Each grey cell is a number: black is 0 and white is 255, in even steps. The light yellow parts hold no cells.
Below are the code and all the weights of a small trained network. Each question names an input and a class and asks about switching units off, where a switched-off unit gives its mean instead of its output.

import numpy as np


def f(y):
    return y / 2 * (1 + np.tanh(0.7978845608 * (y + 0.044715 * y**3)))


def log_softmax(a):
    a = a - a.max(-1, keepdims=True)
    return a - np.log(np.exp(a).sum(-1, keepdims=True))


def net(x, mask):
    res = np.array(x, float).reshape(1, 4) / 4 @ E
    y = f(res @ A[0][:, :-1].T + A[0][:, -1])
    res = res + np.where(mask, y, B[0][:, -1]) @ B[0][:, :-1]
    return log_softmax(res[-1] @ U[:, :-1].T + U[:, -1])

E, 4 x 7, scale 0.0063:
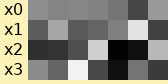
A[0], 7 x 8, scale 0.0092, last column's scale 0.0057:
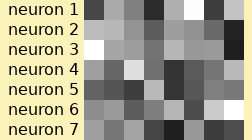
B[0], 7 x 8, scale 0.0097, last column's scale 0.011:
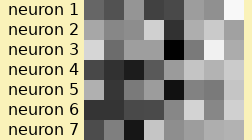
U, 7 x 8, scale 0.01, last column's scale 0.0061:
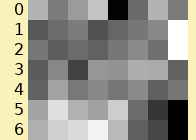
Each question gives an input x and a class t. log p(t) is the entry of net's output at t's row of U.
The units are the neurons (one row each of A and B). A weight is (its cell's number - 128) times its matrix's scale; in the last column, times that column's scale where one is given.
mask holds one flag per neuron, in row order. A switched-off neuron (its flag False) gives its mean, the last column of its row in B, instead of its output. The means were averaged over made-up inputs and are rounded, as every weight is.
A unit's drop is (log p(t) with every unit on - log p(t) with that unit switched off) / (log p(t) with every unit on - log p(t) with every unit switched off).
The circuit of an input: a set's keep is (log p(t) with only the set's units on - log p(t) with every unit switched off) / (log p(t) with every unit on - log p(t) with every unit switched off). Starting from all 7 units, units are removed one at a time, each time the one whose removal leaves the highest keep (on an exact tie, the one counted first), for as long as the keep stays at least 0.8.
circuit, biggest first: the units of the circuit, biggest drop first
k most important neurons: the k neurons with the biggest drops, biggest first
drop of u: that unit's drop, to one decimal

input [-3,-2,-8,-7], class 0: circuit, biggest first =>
neuron 3
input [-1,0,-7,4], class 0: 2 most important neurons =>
neuron 3; neuron 2
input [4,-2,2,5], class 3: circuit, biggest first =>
neuron 4; neuron 1
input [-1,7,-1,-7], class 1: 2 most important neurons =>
neuron 1; neuron 7
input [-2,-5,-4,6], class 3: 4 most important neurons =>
neuron 4; neuron 7; neuron 5; neuron 1
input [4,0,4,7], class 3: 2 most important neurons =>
neuron 4; neuron 7
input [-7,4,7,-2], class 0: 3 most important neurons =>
neuron 5; neuron 4; neuron 6
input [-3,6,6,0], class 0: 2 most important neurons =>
neuron 5; neuron 6
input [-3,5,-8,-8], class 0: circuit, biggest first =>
neuron 3; neuron 2
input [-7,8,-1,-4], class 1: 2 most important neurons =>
neuron 1; neuron 7
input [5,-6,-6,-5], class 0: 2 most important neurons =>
neuron 3; neuron 4
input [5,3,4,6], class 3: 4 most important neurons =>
neuron 4; neuron 7; neuron 1; neuron 3
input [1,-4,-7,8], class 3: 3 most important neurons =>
neuron 4; neuron 7; neuron 5
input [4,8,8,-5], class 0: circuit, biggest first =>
neuron 5
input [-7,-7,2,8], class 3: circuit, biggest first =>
neuron 4; neuron 7
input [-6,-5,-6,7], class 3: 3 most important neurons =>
neuron 4; neuron 7; neuron 5
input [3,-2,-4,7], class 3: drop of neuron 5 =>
0.1
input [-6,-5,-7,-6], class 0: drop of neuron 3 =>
1.0
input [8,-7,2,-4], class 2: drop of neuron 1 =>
0.0
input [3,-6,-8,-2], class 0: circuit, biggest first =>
neuron 3
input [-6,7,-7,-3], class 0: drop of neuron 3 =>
0.3
